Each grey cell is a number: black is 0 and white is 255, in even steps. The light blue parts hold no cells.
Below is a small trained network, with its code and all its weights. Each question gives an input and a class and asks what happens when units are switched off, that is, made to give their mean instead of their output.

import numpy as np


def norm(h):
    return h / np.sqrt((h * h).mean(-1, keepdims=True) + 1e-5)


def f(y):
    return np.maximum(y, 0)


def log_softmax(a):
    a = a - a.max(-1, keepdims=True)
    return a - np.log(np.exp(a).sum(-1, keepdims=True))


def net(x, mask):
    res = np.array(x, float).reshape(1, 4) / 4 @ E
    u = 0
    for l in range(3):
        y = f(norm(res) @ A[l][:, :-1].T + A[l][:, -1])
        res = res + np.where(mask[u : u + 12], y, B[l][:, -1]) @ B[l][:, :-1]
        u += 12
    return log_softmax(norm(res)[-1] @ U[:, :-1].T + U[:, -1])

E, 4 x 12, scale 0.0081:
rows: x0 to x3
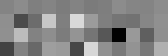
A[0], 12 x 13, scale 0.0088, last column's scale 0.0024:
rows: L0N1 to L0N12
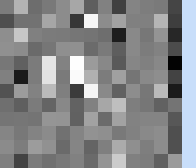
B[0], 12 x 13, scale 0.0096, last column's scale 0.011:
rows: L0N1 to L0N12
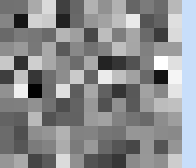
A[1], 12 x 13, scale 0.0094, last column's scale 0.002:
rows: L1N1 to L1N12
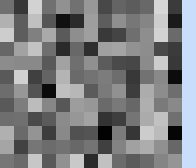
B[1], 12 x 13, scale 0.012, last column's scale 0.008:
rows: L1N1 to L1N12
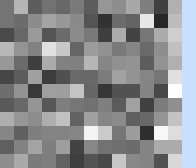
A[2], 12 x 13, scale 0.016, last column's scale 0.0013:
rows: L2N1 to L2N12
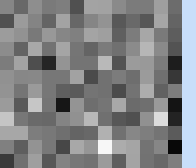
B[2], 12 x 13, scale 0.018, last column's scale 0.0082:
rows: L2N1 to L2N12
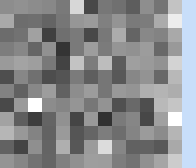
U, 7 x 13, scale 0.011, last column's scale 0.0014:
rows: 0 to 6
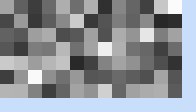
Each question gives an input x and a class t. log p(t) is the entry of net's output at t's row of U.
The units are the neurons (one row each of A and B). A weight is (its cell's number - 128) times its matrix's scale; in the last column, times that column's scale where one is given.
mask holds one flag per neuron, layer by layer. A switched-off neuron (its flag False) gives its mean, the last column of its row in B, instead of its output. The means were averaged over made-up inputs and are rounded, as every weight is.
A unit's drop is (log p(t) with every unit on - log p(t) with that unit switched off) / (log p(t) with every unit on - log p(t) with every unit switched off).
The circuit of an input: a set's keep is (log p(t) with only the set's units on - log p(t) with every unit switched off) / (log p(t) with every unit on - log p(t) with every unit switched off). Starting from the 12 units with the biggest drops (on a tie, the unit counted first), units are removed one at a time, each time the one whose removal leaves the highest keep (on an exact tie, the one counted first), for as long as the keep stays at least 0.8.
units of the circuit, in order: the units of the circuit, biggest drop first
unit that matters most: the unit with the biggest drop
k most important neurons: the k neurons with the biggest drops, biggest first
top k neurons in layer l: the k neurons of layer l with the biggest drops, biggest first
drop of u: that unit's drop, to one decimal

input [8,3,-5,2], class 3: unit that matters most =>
L0N6
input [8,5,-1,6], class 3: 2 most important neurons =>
(L0N6; L0N2)
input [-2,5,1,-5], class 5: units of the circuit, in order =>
(L0N7; L2N8)
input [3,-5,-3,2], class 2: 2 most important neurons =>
(L0N2; L1N2)
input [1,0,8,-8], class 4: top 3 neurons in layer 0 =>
(L0N3; L0N5; L0N8)
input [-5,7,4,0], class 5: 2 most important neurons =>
(L0N5; L0N7)
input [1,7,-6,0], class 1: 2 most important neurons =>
(L0N6; L0N12)
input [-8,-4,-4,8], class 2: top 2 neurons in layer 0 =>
(L0N2; L0N6)
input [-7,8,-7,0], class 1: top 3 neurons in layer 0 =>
(L0N6; L0N12; L0N1)
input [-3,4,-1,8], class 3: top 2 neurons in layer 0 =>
(L0N2; L0N6)
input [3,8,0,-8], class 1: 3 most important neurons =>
(L0N6; L0N2; L0N8)
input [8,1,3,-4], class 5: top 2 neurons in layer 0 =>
(L0N6; L0N7)
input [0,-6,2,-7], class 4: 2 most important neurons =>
(L0N7; L1N4)
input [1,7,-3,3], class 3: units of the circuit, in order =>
(L0N6)
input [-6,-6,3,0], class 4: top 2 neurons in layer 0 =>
(L0N7; L0N12)
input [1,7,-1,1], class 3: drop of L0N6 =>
1.2
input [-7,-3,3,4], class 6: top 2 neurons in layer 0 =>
(L0N7; L0N5)
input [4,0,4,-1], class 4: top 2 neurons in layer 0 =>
(L0N3; L0N2)
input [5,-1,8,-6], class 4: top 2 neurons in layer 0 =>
(L0N3; L0N5)
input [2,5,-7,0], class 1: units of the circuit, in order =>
(L0N6)
